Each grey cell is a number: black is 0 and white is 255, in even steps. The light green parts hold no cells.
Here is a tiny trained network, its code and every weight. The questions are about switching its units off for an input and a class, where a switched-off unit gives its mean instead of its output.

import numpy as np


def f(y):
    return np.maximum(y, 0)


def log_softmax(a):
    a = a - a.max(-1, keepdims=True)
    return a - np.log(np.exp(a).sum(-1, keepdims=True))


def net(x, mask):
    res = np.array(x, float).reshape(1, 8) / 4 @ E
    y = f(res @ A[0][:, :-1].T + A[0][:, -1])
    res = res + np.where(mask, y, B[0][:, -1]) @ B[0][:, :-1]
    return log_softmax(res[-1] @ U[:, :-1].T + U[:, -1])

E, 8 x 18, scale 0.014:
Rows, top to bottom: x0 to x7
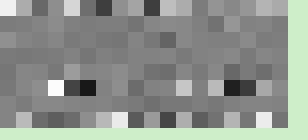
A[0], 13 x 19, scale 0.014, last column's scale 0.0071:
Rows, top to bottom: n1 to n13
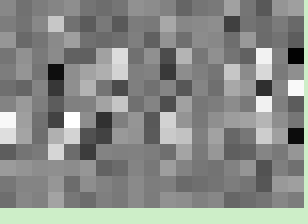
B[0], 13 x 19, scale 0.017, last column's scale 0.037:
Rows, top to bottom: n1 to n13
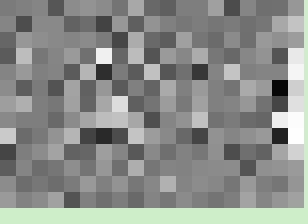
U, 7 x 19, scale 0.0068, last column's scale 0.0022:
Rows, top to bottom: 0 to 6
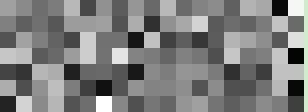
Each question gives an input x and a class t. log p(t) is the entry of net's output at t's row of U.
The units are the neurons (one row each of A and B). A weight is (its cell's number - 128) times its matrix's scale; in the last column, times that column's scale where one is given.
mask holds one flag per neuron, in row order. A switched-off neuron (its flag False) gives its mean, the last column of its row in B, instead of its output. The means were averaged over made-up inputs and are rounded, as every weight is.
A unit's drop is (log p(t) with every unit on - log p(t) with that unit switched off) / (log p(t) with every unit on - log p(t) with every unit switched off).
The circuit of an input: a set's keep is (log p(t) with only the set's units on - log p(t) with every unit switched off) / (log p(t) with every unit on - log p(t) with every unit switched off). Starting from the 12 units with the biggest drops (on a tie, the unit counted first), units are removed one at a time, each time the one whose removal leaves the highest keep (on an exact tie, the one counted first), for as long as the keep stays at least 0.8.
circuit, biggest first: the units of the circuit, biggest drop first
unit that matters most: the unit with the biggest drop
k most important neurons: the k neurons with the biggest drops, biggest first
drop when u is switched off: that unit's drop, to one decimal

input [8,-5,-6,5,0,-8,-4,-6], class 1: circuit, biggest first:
(n8)
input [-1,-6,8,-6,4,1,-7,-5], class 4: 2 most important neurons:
(n9 n4)
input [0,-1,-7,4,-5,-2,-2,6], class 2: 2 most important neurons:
(n5 n8)
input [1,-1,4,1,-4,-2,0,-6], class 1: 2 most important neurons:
(n9 n7)
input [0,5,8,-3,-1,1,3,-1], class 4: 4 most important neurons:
(n9 n4 n5 n8)
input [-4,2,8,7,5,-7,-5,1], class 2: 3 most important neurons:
(n5 n9 n4)
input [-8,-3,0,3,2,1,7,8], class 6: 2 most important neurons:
(n4 n9)
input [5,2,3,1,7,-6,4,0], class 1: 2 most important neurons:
(n8 n6)
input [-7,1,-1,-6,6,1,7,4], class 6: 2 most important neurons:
(n9 n4)
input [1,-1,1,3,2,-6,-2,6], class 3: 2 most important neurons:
(n8 n7)
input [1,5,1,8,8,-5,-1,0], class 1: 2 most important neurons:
(n9 n6)
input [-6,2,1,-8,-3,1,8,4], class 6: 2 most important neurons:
(n9 n4)
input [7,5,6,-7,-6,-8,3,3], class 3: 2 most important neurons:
(n8 n5)
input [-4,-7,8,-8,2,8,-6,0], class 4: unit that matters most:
n2
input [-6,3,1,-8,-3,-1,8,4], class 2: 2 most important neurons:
(n8 n5)
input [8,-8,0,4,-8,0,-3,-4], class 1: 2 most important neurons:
(n8 n5)
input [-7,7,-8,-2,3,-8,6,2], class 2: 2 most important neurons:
(n5 n9)
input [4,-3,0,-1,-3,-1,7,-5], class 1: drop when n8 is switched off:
0.5
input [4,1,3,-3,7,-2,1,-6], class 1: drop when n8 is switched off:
0.6
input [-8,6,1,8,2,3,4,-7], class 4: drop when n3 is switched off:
0.0
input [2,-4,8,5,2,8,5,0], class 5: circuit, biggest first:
(n2)
